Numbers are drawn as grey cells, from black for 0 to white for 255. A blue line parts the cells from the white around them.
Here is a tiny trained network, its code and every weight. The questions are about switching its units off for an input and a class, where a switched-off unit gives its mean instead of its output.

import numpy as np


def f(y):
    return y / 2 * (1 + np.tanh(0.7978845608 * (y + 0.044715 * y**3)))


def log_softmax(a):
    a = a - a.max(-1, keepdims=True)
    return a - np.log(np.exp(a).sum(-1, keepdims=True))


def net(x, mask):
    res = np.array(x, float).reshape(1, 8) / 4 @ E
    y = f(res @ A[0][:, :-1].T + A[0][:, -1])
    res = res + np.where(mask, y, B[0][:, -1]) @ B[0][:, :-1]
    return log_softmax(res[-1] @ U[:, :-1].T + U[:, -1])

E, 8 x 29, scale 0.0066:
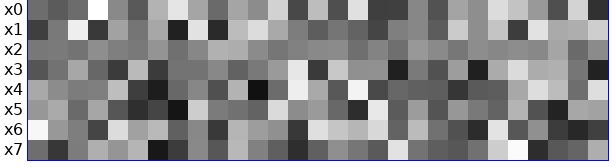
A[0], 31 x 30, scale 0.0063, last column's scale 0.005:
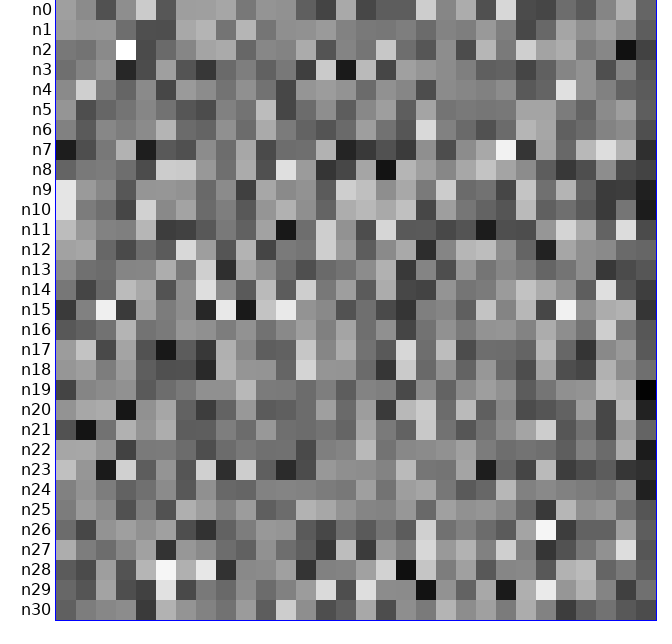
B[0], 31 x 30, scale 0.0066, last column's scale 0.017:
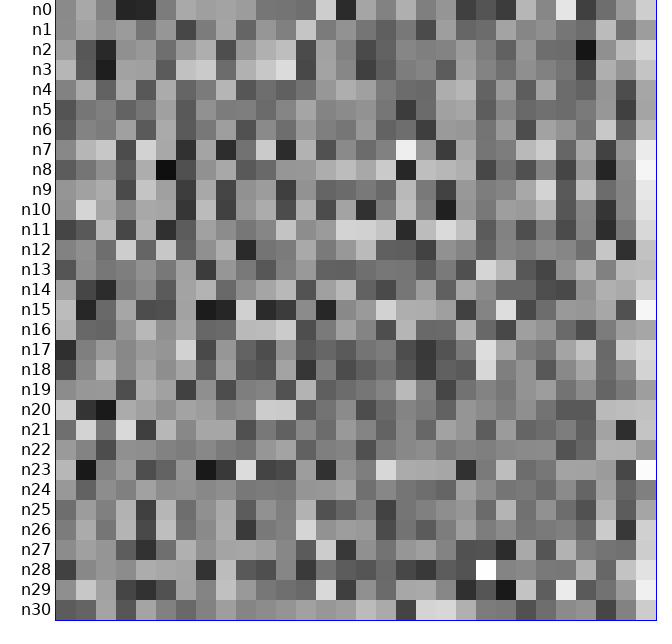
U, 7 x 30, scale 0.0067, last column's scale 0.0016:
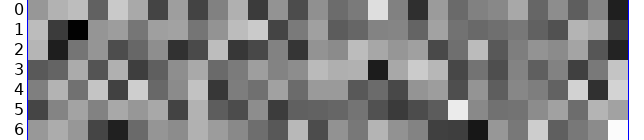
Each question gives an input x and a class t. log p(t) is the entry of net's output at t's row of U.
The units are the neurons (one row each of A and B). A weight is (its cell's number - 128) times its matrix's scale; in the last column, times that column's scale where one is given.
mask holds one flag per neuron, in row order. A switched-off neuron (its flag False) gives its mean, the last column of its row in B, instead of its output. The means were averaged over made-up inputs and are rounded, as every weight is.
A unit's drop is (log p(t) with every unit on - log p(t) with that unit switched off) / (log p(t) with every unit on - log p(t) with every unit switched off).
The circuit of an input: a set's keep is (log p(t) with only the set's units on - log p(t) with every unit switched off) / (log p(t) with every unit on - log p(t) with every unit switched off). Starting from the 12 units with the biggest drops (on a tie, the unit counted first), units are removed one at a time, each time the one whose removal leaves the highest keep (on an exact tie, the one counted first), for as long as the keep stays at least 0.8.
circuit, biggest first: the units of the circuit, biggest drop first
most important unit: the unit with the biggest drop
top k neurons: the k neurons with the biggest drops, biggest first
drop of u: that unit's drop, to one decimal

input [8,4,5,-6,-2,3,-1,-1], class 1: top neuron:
[n14]
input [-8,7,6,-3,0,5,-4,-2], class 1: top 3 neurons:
[n20 n3 n23]
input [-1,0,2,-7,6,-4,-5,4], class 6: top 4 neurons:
[n0 n27 n8 n30]
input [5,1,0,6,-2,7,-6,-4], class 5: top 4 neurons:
[n18 n17 n10 n9]
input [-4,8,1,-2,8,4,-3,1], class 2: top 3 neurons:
[n15 n8 n30]
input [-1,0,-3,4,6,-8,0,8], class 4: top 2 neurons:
[n21 n26]
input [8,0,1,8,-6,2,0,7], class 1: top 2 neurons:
[n2 n14]
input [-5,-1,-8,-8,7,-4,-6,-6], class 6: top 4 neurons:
[n0 n27 n8 n30]
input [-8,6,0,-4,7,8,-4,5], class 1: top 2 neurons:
[n20 n3]
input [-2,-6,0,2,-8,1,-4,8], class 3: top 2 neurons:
[n8 n30]
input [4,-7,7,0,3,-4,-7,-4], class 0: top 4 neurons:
[n7 n15 n19 n16]
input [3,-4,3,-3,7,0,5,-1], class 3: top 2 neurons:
[n11 n7]
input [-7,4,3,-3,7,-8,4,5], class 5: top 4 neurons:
[n28 n8 n2 n14]
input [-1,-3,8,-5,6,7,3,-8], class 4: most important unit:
n12
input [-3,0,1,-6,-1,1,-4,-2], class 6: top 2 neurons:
[n0 n27]
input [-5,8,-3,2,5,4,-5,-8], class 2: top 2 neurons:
[n15 n26]
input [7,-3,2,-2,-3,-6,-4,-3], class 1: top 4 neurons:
[n14 n2 n16 n17]
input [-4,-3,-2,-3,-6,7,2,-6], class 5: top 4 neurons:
[n17 n18 n11 n26]
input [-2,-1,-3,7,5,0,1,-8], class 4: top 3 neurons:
[n12 n4 n25]
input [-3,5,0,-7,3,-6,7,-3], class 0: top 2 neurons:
[n10 n9]
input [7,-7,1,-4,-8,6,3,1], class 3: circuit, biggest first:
[n8]
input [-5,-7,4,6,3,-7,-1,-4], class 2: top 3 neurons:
[n23 n17 n18]
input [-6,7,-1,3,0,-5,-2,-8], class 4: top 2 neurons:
[n12 n23]
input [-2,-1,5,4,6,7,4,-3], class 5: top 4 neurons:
[n17 n18 n8 n30]
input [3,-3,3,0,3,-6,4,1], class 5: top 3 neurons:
[n28 n7 n13]
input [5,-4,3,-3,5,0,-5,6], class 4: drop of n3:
0.2
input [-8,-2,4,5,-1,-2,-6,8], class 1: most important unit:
n3
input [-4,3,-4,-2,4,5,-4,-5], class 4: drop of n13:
0.2
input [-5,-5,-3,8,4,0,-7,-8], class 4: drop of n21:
-0.1
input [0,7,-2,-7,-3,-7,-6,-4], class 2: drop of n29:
0.7
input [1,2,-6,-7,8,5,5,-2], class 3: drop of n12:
0.0
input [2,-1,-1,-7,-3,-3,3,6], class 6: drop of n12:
0.2
